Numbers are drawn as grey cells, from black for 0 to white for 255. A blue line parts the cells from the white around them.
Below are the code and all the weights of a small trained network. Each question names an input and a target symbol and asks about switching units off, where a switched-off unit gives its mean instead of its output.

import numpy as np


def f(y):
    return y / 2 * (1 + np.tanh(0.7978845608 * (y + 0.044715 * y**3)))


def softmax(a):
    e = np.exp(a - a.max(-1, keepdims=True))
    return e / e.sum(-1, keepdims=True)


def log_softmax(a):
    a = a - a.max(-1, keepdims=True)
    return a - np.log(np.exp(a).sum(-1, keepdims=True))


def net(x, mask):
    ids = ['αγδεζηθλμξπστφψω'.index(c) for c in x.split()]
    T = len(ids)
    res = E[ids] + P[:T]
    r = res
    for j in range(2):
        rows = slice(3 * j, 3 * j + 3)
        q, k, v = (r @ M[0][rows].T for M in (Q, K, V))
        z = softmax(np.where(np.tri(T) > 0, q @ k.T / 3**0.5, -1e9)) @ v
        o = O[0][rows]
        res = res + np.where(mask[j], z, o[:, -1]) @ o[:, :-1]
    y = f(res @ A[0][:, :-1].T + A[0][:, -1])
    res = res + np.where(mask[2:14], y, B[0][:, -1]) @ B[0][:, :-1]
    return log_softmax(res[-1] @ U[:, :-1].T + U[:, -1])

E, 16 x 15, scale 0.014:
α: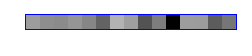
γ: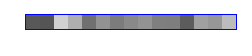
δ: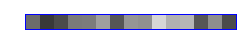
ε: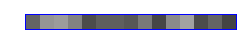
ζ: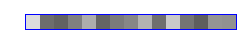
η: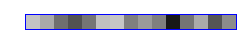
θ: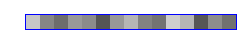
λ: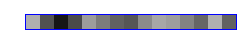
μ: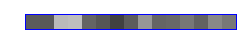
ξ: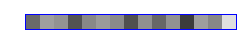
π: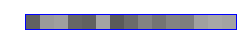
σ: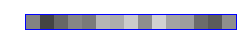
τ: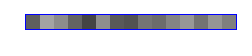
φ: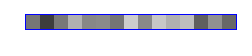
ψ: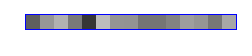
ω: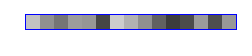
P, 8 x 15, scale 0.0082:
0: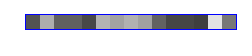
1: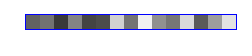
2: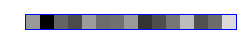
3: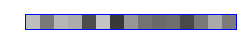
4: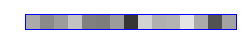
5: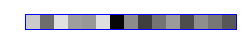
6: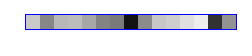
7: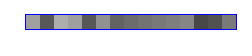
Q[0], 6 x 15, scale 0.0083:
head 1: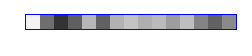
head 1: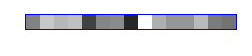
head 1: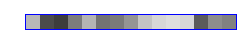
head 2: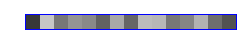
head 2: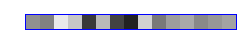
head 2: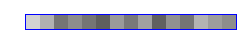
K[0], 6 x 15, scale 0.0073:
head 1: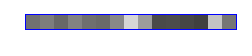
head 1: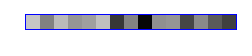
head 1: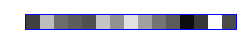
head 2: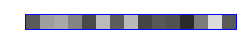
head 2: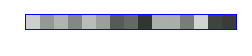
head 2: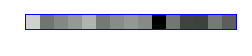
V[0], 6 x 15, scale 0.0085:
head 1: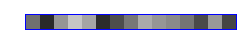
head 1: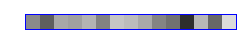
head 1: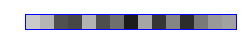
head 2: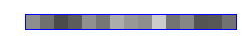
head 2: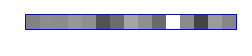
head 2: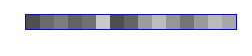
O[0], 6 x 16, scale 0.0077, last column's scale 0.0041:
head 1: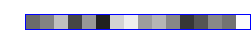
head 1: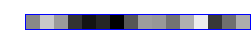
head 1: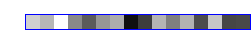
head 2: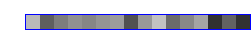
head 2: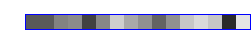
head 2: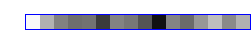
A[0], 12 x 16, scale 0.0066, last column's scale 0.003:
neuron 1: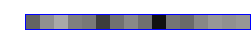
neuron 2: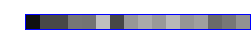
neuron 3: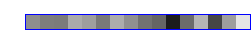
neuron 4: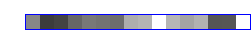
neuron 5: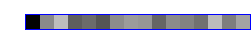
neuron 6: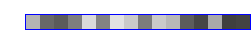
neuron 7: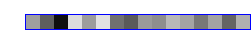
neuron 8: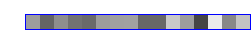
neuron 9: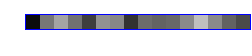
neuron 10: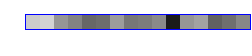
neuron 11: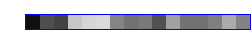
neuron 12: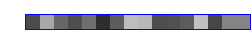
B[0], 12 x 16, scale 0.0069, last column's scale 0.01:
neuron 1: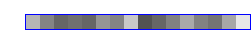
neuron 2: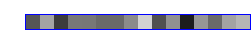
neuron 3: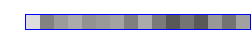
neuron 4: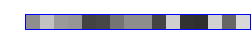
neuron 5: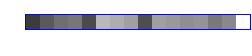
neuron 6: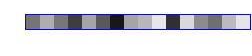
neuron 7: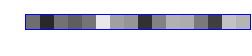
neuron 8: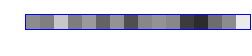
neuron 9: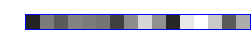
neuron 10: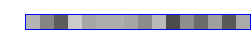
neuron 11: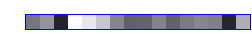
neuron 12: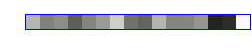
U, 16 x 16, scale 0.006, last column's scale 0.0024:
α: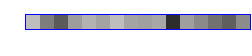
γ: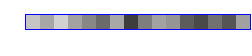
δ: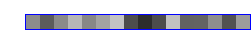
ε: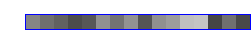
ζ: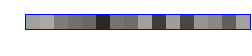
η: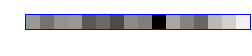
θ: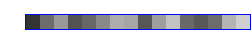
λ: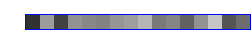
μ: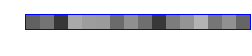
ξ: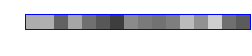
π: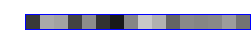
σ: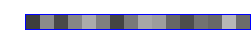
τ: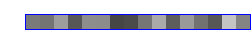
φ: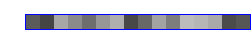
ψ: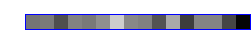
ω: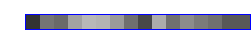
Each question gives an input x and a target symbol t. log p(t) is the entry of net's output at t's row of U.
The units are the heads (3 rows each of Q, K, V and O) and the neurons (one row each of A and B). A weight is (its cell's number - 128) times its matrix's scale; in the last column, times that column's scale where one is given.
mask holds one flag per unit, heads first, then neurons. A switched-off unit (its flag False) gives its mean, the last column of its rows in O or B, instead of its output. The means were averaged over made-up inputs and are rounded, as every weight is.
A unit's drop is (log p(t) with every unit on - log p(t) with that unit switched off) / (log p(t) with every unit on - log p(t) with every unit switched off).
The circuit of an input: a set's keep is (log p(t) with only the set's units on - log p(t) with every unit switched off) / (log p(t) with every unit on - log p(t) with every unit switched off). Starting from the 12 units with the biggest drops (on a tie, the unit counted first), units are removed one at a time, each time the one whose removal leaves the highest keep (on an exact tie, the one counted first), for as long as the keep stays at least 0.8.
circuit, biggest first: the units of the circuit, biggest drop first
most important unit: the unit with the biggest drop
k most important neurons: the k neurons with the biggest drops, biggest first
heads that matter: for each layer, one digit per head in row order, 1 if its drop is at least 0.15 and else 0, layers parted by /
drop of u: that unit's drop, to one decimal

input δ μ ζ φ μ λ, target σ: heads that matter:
10
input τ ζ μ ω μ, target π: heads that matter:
11
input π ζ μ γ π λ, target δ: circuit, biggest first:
head 1; neuron 6
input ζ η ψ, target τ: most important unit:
head 2
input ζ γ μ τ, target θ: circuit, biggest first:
head 1; neuron 5; neuron 11
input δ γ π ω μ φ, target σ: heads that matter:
10
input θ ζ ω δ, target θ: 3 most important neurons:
neuron 7; neuron 9; neuron 4
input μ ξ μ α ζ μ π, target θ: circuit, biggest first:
head 1; head 2; neuron 5
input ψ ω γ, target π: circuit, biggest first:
head 1; neuron 9
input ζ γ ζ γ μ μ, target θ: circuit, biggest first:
head 1; neuron 5; head 2
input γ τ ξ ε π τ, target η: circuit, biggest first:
head 2; neuron 12; head 1
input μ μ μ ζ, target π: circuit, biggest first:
neuron 6; head 1
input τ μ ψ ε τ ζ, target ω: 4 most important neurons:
neuron 6; neuron 11; neuron 7; neuron 4
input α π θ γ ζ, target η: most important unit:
neuron 4
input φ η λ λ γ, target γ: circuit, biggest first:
head 1; neuron 8
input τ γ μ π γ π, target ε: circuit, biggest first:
head 1; neuron 12
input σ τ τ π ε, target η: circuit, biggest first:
head 2; head 1; neuron 12
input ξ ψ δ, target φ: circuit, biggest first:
head 1; neuron 9
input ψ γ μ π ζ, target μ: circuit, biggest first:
head 1; neuron 11
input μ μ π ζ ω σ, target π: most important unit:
neuron 6
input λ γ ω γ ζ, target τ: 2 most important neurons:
neuron 6; neuron 7
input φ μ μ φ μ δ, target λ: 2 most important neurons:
neuron 4; neuron 11
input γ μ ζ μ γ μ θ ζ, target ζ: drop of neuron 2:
0.1
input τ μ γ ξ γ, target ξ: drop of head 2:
0.2
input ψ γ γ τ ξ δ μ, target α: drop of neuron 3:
0.1
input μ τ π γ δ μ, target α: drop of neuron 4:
0.0
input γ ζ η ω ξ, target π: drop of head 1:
1.1
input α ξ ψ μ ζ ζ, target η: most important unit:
neuron 12
